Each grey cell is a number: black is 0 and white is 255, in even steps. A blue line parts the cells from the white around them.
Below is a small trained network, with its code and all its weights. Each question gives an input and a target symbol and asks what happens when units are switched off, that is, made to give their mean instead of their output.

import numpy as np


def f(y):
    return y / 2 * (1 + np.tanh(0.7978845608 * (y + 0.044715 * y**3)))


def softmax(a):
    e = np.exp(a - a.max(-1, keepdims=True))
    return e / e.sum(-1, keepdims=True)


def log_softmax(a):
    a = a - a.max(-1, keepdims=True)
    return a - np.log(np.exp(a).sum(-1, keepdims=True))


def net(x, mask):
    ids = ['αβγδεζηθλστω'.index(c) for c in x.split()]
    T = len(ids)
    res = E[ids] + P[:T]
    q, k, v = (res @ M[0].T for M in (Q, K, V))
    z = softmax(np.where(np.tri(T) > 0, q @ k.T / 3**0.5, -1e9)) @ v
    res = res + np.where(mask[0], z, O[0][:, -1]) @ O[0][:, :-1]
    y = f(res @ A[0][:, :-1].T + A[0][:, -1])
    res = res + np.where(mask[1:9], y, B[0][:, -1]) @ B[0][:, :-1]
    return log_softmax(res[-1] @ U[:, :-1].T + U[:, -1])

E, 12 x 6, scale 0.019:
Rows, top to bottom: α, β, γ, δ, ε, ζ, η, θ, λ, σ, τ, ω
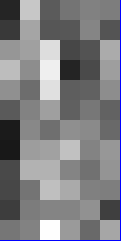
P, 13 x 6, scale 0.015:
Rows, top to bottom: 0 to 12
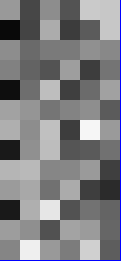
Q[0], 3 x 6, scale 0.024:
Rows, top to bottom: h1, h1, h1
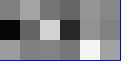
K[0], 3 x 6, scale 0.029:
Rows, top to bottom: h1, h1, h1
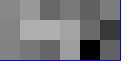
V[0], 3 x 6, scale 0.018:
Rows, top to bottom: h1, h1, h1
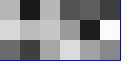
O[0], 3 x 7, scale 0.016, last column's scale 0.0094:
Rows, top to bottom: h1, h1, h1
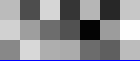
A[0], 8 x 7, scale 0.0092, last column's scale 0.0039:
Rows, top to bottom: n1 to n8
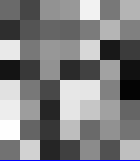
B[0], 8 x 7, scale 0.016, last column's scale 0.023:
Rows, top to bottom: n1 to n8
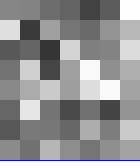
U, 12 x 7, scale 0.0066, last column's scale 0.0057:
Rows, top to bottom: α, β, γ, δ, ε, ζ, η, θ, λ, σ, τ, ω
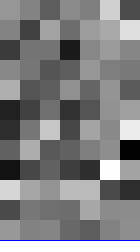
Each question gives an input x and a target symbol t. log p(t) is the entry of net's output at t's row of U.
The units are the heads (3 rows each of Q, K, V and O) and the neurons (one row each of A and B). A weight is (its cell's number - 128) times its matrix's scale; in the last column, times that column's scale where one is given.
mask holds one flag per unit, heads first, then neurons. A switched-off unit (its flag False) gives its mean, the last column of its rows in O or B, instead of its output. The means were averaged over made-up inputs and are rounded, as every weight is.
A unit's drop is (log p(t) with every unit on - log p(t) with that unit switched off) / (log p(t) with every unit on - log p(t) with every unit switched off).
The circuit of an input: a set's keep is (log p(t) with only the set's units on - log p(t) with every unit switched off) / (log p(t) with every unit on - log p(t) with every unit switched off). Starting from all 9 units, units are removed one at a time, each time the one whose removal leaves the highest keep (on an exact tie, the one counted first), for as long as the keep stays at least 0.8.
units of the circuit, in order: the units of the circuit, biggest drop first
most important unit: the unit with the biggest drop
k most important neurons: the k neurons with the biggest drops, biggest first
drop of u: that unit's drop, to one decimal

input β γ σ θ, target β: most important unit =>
n2
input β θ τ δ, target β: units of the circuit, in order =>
n2; h1
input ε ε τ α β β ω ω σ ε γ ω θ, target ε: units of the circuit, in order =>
h1; n3
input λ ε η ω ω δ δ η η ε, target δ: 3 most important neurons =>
n4; n7; n3
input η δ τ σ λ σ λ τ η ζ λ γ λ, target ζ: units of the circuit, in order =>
h1; n1; n4
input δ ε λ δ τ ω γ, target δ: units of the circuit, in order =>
h1; n4; n3; n7
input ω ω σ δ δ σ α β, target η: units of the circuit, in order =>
h1; n3
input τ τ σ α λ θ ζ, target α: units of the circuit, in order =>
n2; h1; n4
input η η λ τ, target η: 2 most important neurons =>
n5; n3
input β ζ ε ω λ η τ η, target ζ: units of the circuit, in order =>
n1; h1
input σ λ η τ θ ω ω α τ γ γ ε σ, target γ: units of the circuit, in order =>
h1; n7; n3
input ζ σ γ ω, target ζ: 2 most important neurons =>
n1; n4
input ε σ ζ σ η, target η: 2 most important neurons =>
n3; n1
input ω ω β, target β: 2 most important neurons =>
n2; n5
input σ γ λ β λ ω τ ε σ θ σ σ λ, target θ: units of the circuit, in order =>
h1; n6
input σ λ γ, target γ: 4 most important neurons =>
n7; n3; n4; n2
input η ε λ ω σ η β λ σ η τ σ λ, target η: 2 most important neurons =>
n5; n3
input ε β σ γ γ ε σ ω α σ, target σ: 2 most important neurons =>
n1; n7
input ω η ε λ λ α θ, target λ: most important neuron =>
n4
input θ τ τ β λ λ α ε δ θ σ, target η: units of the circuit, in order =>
n3; h1
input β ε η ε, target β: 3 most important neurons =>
n2; n5; n3
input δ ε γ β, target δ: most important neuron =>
n4
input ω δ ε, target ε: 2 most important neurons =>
n3; n4
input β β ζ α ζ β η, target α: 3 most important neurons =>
n2; n5; n4
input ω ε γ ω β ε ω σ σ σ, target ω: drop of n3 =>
0.1
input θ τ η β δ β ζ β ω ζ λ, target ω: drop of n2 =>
0.0
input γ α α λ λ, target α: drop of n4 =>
0.7
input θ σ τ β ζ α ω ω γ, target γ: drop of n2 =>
0.2
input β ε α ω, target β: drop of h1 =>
0.8
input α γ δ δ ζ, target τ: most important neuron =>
n4
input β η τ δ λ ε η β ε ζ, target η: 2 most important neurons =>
n5; n3
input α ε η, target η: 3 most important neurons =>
n5; n3; n6
